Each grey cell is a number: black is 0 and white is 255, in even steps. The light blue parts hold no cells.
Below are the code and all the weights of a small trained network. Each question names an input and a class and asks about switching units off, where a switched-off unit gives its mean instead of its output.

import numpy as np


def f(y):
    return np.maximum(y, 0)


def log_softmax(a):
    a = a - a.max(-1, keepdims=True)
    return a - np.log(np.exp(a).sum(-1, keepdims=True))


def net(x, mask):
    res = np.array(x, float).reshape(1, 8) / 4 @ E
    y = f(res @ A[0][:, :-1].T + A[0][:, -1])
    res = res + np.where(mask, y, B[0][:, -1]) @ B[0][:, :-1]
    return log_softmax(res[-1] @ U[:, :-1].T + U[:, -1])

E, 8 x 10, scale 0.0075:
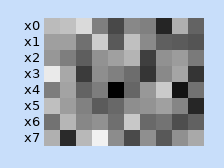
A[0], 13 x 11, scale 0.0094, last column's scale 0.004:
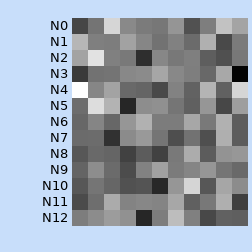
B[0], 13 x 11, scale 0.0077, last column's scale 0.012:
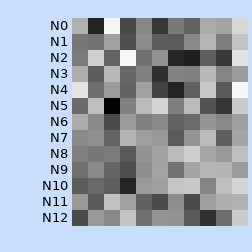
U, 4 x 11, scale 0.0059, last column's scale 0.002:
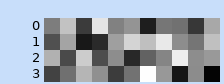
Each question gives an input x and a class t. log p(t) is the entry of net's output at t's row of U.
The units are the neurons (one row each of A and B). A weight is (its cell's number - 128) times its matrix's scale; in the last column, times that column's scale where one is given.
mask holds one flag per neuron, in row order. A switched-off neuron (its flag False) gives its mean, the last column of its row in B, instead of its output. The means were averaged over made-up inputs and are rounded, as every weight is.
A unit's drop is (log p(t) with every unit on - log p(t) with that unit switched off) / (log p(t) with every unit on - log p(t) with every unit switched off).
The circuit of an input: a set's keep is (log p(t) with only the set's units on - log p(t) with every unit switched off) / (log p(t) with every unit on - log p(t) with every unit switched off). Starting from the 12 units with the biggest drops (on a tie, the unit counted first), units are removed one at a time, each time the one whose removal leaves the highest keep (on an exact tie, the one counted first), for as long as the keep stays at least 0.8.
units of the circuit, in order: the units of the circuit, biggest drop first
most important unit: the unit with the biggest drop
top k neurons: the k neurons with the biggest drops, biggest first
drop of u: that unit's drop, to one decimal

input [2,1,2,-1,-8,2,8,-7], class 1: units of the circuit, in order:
(N5)
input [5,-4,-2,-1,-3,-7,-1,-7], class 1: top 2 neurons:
(N5 N4)
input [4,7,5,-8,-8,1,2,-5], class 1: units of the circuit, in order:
(N5 N2)
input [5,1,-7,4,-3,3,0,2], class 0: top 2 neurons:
(N0 N5)
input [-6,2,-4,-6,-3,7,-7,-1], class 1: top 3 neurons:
(N4 N10 N8)
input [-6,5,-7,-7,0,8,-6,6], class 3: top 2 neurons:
(N4 N12)
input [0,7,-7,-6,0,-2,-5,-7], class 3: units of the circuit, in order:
(N4 N12)
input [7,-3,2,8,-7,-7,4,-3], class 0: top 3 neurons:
(N5 N0 N10)
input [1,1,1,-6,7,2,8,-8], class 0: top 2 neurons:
(N2 N12)
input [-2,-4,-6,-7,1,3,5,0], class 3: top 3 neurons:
(N4 N12 N1)
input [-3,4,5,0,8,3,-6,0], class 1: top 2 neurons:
(N10 N8)
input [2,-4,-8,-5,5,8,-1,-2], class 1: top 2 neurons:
(N10 N5)
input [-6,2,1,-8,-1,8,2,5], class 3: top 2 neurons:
(N4 N1)
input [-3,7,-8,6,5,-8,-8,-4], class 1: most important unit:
N10
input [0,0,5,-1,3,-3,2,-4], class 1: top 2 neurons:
(N4 N12)
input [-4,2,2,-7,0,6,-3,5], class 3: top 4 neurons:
(N4 N1 N7 N9)
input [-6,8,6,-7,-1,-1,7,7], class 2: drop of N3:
0.2
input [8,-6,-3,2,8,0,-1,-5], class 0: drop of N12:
0.1
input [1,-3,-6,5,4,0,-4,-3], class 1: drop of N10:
0.3
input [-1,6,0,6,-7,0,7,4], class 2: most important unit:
N2
